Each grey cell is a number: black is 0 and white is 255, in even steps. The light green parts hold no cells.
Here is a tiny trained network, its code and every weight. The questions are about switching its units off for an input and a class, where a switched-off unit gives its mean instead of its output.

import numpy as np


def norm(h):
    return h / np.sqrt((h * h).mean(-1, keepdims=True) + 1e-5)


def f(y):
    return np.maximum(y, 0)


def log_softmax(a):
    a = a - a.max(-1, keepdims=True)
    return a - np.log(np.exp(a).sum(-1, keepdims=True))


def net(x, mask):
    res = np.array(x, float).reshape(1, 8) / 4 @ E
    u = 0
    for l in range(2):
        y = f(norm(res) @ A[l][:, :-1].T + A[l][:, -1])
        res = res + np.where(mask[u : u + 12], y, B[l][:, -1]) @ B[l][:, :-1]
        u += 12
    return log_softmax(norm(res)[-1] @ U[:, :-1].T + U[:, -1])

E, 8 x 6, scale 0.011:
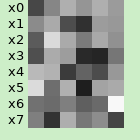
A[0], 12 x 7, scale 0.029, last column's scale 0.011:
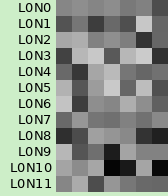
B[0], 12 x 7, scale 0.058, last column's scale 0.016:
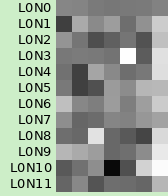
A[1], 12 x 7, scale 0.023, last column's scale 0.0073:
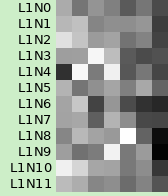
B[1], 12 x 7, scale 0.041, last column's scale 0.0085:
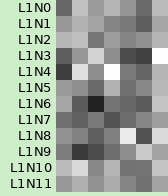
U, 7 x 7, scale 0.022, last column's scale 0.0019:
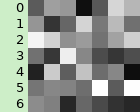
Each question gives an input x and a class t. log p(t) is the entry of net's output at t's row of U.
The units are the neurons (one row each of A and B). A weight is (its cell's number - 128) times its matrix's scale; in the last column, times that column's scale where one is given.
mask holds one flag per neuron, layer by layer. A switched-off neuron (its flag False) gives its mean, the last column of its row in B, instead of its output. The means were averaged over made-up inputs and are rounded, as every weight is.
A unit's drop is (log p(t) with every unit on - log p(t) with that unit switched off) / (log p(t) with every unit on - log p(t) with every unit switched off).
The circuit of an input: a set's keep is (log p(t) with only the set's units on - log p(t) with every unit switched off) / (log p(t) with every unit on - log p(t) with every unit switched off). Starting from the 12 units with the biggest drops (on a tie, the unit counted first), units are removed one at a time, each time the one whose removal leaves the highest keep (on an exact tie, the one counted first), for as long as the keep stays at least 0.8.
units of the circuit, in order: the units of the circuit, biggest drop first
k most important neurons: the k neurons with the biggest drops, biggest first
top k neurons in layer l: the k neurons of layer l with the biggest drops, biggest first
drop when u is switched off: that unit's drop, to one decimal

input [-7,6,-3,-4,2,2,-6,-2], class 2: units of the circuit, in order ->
(L0N9)
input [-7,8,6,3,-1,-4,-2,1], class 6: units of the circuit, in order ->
(L0N2, L0N11)
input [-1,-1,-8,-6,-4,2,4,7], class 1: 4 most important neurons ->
(L0N5, L0N4, L0N6, L1N9)
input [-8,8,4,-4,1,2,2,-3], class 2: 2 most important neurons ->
(L0N9, L0N4)
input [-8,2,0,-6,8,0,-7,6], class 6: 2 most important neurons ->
(L0N2, L1N6)
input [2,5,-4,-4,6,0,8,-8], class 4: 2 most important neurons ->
(L0N1, L1N4)
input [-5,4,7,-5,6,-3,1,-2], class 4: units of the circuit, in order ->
(L0N1, L0N10)
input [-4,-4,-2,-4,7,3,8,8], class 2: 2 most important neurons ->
(L0N6, L0N9)
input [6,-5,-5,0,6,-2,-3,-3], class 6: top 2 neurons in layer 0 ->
(L0N11, L0N6)
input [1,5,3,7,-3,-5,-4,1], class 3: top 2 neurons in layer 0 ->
(L0N8, L0N10)
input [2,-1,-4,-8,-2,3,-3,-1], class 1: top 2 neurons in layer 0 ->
(L0N5, L0N4)
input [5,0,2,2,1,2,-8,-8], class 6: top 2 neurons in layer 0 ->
(L0N2, L0N11)
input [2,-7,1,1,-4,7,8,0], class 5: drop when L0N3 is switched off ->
0.9
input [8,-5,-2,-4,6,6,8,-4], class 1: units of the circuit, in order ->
(L0N5)
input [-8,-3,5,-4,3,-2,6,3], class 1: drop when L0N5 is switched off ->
0.5
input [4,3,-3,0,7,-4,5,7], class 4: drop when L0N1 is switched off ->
1.0
